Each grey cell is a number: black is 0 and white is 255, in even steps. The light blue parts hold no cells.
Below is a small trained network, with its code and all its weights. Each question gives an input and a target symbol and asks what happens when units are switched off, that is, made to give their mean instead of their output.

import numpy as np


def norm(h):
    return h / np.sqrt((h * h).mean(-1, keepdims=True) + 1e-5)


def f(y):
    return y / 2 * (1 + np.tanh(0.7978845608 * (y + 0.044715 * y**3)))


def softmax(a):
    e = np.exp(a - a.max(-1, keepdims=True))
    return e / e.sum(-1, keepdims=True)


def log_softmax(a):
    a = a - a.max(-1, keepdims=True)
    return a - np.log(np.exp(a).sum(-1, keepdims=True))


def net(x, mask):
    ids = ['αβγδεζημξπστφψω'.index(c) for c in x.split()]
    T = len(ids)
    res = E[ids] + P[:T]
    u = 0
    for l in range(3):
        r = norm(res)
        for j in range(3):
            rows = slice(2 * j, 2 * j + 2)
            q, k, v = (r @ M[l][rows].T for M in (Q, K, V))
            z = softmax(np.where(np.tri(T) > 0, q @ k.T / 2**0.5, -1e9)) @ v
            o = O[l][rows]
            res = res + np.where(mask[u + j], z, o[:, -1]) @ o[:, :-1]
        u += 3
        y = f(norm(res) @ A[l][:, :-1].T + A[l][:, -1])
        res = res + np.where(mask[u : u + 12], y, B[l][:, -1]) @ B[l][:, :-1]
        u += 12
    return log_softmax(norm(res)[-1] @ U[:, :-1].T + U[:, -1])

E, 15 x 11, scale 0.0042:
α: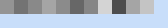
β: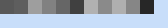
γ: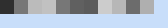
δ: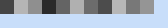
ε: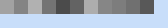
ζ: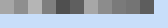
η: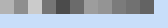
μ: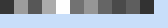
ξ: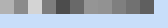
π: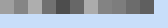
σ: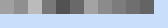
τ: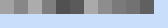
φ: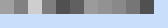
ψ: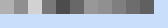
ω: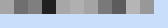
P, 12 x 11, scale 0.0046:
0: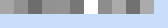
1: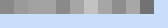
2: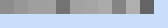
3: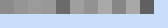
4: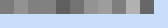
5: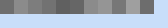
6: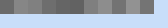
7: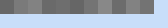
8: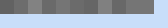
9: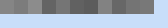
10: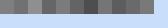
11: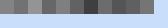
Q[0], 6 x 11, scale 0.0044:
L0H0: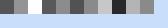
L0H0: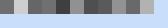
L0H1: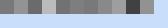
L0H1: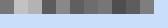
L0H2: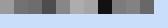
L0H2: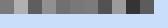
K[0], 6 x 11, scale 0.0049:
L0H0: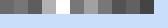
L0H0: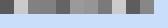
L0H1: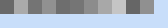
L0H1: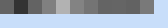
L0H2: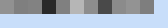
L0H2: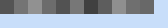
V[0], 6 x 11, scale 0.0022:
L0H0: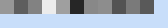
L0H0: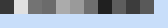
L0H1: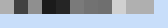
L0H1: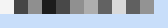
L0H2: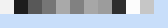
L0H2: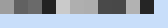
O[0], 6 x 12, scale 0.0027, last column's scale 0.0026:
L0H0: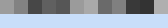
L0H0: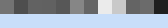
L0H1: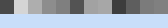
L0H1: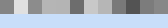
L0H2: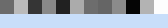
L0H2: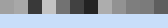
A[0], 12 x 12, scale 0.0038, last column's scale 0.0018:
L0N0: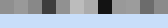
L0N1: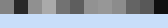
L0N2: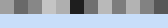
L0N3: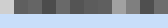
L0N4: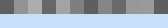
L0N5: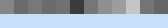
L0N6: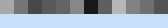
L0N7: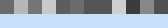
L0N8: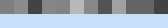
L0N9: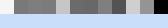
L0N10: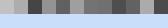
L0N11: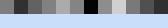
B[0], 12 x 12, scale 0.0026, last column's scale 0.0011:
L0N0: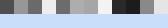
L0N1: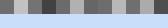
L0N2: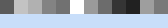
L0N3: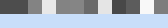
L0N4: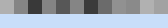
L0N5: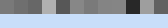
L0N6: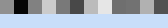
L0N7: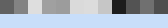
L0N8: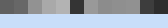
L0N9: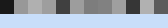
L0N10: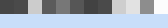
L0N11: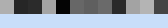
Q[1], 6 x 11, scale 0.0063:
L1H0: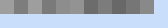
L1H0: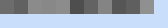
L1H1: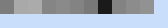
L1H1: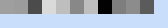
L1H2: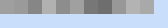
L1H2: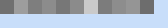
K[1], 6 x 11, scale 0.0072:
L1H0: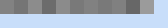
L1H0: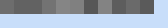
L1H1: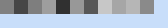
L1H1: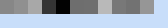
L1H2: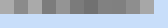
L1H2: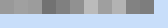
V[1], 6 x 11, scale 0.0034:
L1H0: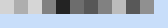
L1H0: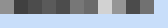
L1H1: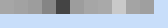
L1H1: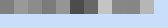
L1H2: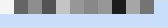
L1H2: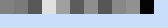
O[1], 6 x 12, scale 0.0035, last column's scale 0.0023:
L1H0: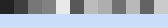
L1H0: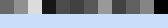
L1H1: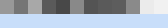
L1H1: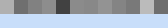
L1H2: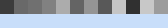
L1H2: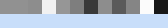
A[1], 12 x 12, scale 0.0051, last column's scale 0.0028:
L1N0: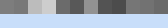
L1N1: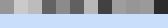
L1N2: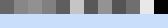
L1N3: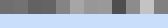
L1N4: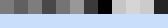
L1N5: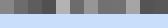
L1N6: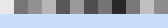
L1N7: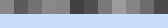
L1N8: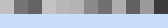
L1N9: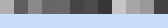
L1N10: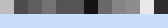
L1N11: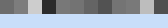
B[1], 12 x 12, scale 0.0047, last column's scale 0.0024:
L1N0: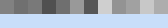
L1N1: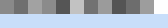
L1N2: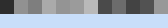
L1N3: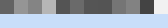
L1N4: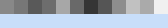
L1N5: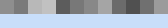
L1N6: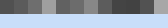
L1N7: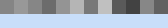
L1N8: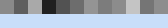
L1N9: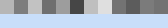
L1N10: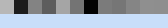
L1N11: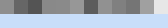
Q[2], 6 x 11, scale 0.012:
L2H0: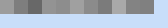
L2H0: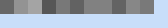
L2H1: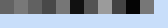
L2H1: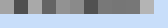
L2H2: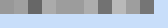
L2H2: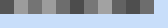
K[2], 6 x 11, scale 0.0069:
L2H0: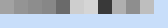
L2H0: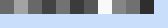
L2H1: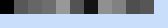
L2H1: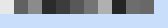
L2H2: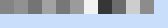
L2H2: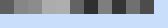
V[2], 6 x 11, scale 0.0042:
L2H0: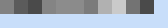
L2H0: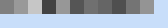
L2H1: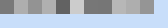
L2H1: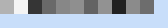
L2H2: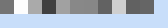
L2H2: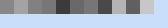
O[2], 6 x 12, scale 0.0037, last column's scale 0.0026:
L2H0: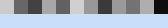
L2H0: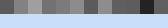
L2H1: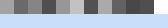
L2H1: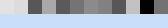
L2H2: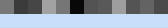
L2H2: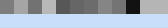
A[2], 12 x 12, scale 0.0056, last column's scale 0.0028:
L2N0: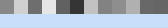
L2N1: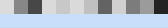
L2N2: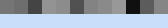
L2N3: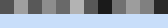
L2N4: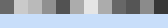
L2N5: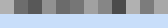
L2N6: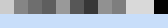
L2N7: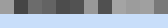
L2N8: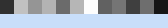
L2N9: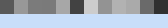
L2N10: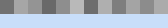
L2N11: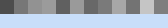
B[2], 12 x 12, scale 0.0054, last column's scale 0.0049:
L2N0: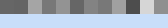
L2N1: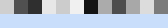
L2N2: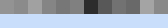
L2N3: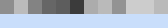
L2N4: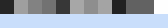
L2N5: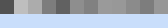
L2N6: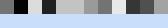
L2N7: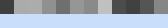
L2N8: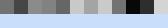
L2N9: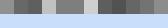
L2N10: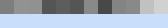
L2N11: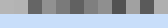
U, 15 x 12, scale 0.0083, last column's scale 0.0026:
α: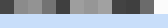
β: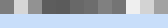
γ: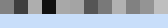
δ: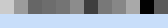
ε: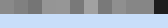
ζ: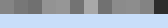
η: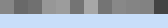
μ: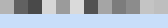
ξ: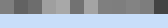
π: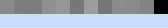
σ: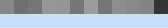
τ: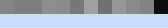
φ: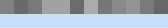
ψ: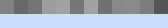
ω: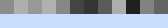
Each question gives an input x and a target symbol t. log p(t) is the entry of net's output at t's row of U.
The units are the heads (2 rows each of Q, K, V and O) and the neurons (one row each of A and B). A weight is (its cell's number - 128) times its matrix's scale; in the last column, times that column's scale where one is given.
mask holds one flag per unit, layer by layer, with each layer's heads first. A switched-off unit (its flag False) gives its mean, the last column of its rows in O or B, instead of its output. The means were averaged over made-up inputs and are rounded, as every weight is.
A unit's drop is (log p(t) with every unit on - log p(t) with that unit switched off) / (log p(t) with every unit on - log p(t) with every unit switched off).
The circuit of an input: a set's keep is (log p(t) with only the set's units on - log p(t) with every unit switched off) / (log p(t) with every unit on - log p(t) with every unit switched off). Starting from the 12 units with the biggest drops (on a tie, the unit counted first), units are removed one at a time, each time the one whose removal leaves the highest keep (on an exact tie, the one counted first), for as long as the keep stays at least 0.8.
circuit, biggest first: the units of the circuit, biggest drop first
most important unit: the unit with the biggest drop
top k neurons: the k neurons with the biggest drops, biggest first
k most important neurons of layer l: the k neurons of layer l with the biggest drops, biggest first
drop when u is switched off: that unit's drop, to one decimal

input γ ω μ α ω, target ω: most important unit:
L1H1
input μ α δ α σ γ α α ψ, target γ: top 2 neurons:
[L2N4 L1N1]
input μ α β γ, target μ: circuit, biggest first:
[L2H0 L1H1 L2N1]
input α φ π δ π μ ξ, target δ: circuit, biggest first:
[L1H1 L2H1 L2H2 L2N4]
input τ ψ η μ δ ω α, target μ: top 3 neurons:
[L2N1 L1N1 L1N8]
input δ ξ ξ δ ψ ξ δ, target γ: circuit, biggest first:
[L1N4 L2N6]
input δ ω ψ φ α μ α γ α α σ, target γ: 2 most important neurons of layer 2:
[L2N4 L2N8]
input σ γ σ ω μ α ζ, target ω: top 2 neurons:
[L1N1 L2N2]
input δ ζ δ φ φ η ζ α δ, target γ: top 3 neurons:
[L1N4 L0N4 L0N2]
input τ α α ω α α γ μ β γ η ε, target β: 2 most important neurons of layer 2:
[L2N8 L2N6]
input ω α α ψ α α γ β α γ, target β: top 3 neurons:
[L0N7 L0N0 L0N10]
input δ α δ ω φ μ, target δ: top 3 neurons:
[L0N0 L2N4 L1N2]
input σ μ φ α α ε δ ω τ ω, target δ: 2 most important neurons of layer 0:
[L0N0 L0N4]
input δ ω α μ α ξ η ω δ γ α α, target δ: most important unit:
L0H0
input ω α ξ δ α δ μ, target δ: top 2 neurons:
[L1N1 L2N4]
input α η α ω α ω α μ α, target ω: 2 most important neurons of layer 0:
[L0N0 L0N3]
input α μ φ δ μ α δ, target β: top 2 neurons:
[L0N0 L1N10]
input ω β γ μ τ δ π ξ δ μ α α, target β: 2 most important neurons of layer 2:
[L2N8 L2N4]
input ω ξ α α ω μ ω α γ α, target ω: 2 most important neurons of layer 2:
[L2N2 L2N4]
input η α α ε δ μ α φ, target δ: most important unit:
L1H1
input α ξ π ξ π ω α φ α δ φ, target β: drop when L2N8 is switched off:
0.5
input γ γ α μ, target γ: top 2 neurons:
[L1N8 L2N4]
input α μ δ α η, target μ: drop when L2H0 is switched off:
1.1
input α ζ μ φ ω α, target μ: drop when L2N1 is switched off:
0.9
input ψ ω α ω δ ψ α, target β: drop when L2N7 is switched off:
0.0
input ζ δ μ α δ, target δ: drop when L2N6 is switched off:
0.1
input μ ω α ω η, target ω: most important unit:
L1H0
